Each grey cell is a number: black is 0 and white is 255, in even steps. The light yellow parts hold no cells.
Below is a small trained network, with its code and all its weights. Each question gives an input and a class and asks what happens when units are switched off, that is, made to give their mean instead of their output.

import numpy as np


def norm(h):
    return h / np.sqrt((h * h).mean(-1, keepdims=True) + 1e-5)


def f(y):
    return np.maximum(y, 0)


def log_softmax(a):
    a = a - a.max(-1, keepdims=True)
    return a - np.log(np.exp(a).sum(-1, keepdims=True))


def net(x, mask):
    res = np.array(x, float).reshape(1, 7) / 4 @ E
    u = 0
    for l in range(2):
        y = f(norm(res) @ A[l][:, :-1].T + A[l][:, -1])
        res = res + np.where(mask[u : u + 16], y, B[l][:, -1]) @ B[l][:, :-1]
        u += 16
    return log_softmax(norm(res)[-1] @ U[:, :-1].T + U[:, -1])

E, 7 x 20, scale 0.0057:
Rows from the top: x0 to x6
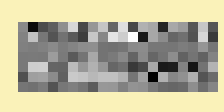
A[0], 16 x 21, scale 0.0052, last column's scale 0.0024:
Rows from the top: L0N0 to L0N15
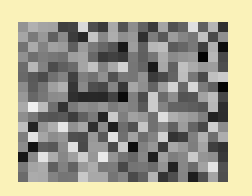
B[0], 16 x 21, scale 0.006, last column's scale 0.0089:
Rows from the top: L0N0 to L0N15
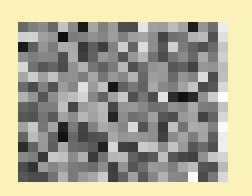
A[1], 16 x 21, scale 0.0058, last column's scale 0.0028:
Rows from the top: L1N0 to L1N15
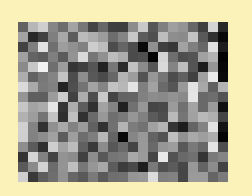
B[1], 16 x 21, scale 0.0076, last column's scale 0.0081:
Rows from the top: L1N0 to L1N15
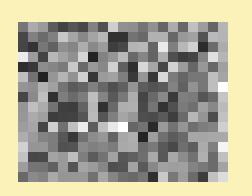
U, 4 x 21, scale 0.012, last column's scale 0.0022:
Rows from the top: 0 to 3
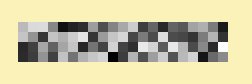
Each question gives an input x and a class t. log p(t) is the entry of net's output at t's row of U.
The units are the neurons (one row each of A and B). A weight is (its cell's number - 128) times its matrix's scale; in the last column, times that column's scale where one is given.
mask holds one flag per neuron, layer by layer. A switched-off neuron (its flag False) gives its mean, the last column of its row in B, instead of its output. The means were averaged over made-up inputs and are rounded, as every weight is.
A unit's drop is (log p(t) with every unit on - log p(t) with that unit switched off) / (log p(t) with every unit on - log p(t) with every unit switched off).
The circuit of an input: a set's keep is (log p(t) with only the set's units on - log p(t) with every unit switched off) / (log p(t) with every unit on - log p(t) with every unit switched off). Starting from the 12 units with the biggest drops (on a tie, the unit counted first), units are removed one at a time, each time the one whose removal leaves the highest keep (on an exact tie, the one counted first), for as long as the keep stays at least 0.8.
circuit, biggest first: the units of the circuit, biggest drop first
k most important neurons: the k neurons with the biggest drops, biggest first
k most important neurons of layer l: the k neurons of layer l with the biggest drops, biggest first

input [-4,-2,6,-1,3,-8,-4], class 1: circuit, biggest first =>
L0N7
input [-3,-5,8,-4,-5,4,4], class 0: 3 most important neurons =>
L0N7; L0N3; L0N15
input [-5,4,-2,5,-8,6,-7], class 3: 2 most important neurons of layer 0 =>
L0N9; L0N7
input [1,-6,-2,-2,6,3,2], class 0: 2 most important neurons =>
L0N10; L0N6
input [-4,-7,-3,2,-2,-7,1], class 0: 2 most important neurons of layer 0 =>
L0N10; L0N3
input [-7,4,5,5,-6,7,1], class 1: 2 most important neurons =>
L0N13; L0N4
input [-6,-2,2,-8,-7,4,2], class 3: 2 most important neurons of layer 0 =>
L0N6; L0N9
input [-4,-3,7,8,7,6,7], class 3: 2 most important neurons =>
L0N15; L0N7
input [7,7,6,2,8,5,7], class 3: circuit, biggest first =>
L0N15; L1N2
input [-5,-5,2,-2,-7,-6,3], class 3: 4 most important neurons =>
L0N6; L0N13; L0N9; L1N7
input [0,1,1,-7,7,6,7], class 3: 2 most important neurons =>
L0N15; L0N7
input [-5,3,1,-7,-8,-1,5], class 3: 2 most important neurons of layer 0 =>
L0N6; L0N9
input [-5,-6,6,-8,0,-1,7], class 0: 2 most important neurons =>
L0N10; L0N12
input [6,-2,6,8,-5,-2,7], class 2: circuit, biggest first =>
L0N12
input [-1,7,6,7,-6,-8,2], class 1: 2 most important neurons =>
L0N7; L0N10
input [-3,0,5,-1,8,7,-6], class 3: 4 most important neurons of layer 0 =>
L0N15; L0N7; L0N14; L0N8
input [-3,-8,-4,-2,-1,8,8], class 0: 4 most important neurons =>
L0N7; L0N10; L0N3; L1N8
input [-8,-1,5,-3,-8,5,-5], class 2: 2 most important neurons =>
L0N0; L0N15
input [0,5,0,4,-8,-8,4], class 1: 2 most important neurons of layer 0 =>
L0N7; L0N15
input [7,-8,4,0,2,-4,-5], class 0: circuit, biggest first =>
L0N10
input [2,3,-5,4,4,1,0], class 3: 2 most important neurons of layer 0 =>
L0N15; L0N10
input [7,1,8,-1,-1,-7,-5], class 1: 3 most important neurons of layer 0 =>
L0N7; L0N0; L0N11
